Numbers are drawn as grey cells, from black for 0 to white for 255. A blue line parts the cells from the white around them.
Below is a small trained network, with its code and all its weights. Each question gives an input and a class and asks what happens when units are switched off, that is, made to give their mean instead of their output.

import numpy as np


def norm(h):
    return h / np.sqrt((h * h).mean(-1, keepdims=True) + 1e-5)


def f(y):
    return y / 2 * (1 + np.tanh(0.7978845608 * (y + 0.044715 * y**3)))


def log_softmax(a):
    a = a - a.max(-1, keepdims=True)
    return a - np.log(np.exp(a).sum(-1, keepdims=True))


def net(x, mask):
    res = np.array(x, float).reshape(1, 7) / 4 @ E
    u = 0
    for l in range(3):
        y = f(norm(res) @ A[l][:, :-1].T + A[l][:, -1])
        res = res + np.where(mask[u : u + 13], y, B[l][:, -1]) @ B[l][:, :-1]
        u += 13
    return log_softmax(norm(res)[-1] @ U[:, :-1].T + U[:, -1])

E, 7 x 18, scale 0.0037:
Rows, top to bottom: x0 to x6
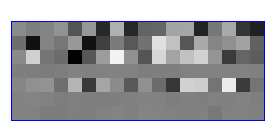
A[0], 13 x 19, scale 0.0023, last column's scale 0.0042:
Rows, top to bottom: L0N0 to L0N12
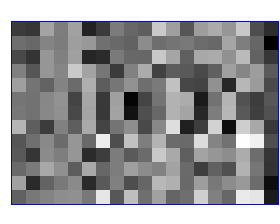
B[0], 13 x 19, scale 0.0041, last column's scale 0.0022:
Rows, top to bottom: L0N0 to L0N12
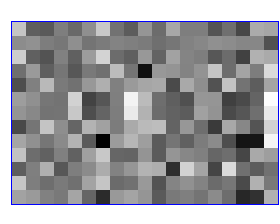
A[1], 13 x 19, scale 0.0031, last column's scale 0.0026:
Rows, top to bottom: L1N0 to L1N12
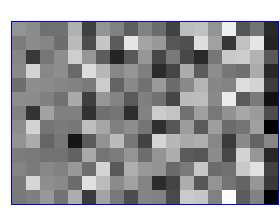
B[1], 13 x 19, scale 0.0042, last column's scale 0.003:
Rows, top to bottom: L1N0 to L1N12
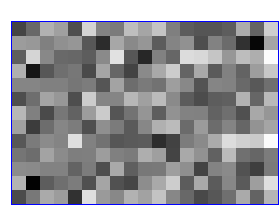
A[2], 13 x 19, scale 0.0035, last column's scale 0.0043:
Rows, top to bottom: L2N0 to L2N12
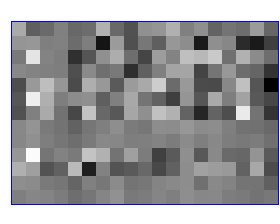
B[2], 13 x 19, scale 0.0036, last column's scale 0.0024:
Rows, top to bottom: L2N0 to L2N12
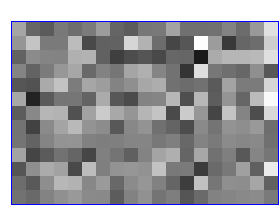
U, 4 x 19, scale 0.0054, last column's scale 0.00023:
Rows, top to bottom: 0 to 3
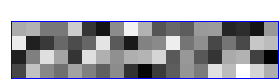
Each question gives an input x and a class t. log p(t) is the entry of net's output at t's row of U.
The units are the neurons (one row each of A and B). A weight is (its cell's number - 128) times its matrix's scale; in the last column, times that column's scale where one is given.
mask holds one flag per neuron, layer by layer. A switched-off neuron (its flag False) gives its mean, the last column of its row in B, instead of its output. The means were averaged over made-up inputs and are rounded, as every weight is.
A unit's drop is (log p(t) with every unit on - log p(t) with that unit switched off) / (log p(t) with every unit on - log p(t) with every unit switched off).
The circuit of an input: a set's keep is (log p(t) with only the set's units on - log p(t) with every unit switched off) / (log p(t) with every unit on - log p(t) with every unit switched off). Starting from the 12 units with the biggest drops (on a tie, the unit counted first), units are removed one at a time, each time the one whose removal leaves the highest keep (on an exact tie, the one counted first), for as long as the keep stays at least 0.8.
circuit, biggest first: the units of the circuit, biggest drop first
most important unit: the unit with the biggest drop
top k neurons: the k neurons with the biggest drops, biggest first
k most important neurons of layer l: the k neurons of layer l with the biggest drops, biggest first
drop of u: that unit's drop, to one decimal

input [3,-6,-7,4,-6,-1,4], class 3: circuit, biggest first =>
L1N2
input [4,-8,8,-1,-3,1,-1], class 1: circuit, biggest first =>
L1N11; L1N3
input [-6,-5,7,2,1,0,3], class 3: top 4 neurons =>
L1N8; L0N5; L0N6; L2N2
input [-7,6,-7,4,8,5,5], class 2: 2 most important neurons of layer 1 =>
L1N12; L1N5
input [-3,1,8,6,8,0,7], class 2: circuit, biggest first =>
L1N12; L1N0
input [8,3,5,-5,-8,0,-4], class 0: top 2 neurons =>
L0N5; L2N1
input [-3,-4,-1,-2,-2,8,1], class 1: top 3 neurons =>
L0N5; L0N6; L1N11
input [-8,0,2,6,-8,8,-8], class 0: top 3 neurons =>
L0N8; L1N1; L0N12
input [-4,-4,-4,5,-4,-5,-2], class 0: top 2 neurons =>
L0N8; L0N2
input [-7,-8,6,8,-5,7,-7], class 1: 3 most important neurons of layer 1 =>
L1N11; L1N3; L1N7
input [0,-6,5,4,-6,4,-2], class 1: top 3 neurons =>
L1N11; L1N3; L1N0
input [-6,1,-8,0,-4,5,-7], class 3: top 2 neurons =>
L1N2; L0N5
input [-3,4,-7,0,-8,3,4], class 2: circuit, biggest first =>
L0N7; L2N6
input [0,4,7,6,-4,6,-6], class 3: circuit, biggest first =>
L1N8
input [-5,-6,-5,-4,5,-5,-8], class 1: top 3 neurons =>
L1N11; L1N3; L0N5
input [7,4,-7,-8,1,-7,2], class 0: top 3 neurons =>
L0N5; L0N6; L1N8
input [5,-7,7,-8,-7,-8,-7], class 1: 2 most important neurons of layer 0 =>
L0N3; L0N8
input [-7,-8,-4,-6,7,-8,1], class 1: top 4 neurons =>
L1N11; L1N3; L0N5; L0N6
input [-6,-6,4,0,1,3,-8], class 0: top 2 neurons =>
L1N1; L0N8
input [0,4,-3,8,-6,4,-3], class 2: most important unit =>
L0N7
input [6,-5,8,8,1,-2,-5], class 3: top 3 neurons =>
L1N8; L0N8; L2N2
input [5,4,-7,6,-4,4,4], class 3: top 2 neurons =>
L1N2; L0N8
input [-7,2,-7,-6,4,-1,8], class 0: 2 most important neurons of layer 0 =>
L0N8; L0N12
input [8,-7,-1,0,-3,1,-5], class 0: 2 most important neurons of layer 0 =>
L0N5; L0N6
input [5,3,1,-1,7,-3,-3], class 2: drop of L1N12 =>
0.1
